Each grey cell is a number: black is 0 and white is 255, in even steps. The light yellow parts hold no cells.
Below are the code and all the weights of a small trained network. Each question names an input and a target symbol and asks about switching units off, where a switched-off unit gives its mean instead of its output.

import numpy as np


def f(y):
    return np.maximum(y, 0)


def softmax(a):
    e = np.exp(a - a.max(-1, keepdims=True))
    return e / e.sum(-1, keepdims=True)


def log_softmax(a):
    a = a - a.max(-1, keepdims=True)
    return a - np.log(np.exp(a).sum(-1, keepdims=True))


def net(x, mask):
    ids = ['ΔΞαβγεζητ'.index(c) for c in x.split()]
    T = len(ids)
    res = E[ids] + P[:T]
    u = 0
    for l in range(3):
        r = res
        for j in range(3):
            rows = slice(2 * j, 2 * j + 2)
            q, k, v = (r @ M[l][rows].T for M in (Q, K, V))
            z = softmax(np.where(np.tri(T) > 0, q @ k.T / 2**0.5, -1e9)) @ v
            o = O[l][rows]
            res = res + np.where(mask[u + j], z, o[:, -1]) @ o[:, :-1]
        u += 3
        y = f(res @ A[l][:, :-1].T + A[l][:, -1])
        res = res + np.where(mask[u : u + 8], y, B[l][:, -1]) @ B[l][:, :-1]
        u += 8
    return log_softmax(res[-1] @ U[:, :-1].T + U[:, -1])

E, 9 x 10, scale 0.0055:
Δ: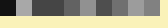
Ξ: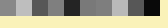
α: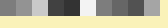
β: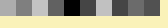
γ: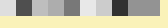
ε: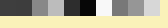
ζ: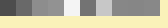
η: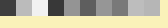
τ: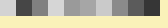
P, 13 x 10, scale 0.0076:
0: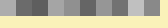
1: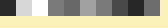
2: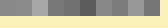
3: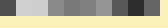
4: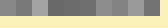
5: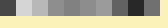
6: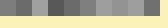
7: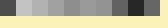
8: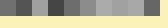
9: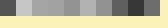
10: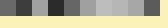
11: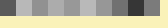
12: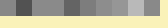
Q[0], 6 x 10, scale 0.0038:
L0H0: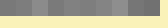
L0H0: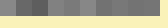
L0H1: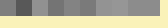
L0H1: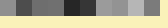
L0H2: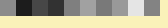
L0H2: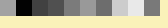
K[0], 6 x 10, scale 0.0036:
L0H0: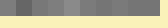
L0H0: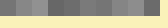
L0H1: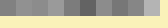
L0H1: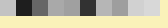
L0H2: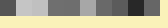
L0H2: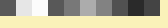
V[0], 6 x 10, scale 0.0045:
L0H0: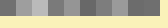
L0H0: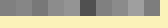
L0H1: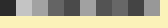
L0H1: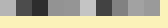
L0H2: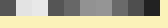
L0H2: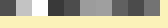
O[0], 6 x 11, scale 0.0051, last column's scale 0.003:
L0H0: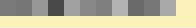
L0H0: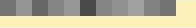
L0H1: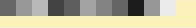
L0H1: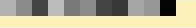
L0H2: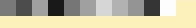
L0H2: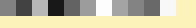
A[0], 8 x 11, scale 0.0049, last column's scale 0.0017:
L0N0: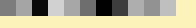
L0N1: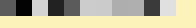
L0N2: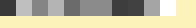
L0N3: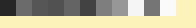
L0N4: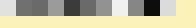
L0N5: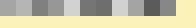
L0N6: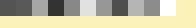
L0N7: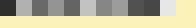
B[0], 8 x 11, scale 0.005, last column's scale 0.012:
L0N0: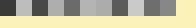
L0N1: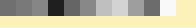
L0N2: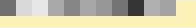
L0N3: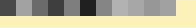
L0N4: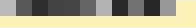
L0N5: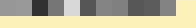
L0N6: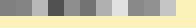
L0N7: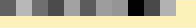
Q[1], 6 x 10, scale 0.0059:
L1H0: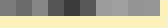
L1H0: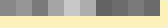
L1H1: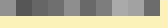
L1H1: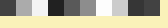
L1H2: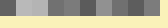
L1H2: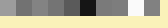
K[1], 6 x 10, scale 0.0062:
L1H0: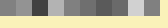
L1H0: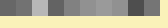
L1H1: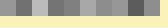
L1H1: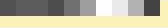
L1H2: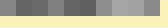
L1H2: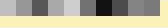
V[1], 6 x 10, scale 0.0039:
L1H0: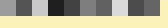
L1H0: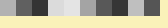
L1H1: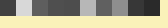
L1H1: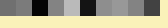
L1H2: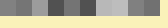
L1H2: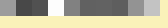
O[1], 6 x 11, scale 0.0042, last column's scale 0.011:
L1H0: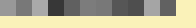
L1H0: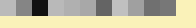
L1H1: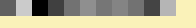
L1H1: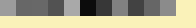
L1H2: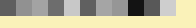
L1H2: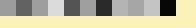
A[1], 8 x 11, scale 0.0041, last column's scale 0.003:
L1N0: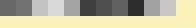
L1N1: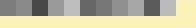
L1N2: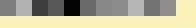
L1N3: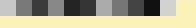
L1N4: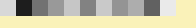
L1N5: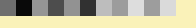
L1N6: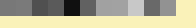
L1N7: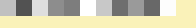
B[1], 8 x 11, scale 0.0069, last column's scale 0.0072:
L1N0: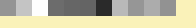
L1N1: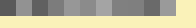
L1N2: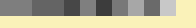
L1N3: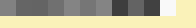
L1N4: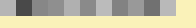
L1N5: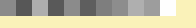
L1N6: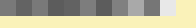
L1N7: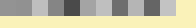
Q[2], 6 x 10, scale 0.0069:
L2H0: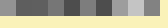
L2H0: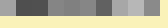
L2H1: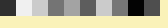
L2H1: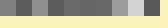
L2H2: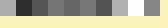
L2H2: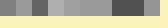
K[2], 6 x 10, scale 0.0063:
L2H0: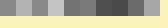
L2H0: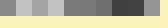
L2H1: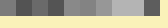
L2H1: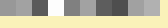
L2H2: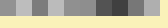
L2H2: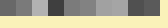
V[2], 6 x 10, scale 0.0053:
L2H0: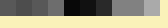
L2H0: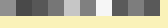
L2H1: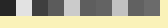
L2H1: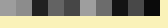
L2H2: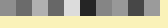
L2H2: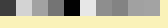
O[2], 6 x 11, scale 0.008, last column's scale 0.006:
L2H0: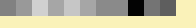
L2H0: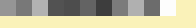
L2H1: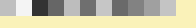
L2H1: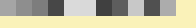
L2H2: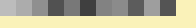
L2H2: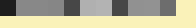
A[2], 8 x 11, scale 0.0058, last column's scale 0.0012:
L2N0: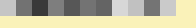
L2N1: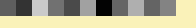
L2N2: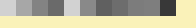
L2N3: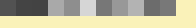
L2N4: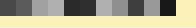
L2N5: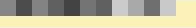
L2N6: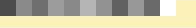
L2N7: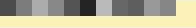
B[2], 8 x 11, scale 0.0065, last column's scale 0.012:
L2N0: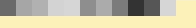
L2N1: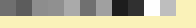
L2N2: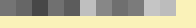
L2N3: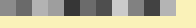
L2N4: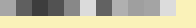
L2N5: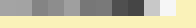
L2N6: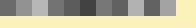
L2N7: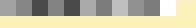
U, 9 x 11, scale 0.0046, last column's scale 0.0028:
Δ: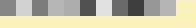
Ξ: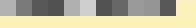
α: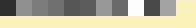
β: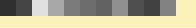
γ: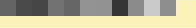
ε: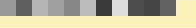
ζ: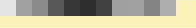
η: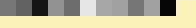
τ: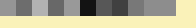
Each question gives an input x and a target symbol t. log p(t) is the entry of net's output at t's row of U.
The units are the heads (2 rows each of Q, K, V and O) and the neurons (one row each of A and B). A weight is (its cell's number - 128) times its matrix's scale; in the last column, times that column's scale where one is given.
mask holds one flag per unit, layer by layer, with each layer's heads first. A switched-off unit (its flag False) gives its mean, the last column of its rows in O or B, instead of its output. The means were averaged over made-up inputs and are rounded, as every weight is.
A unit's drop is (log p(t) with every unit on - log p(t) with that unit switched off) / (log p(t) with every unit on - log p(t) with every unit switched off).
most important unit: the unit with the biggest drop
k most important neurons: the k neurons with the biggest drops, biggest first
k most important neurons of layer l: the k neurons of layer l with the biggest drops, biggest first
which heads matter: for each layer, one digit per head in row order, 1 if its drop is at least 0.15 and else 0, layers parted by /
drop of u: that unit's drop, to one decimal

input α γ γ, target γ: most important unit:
L2N1
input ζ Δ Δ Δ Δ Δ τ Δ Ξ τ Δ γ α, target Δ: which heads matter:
011 / 110 / 011
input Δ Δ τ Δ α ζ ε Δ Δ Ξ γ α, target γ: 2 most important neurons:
[L2N1; L1N7]
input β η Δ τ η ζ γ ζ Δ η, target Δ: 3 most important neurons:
[L0N3; L1N6; L1N2]
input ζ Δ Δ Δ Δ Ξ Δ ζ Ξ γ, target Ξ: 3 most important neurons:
[L0N4; L1N3; L2N2]
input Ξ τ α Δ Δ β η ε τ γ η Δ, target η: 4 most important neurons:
[L2N4; L0N1; L1N5; L0N6]
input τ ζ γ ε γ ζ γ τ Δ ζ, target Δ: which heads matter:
000 / 001 / 010
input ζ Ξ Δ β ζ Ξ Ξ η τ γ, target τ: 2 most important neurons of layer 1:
[L1N4; L1N3]
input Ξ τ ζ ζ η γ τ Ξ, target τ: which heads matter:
000 / 000 / 110
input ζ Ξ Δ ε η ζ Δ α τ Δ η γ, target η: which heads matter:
001 / 001 / 010
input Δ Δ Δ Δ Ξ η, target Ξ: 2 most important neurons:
[L0N4; L1N3]
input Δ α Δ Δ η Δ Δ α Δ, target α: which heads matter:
001 / 001 / 001
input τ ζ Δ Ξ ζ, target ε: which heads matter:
011 / 101 / 011
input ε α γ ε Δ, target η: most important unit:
L0H2
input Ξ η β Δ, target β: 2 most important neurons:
[L0N7; L0N4]
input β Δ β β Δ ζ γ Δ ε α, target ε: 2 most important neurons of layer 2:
[L2N4; L2N7]
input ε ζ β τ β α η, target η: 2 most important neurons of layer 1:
[L1N0; L1N3]
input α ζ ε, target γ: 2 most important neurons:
[L2N1; L0N7]
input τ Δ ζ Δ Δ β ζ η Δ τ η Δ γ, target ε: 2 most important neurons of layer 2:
[L2N3; L2N0]
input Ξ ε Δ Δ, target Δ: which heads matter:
001 / 000 / 110
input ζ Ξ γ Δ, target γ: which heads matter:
001 / 011 / 110
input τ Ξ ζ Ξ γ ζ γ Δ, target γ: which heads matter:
000 / 010 / 110
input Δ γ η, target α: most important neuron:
[L0N0]
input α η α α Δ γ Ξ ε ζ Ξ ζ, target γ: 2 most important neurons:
[L2N1; L0N7]
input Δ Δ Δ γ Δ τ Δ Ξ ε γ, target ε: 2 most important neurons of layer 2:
[L2N4; L2N7]
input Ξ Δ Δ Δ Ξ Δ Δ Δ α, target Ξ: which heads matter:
000 / 000 / 010
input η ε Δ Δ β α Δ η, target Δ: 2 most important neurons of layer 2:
[L2N4; L2N3]
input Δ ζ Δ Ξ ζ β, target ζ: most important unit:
L2H0
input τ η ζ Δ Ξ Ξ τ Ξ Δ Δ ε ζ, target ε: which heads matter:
000 / 001 / 110
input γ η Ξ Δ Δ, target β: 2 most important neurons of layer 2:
[L2N3; L2N0]
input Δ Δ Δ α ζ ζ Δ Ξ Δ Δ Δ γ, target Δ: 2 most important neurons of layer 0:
[L0N3; L0N1]
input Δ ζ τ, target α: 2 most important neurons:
[L0N0; L0N7]
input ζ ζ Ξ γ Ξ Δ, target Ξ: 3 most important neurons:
[L0N4; L1N3; L2N2]
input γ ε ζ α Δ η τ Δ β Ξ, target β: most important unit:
L1H2
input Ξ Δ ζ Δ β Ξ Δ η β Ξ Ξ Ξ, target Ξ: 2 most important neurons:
[L0N4; L1N3]
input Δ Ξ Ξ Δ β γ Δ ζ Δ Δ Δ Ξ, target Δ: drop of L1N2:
0.1
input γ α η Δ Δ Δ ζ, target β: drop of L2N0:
0.1
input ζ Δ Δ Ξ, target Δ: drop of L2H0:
0.2
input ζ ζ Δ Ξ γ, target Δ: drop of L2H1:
0.4
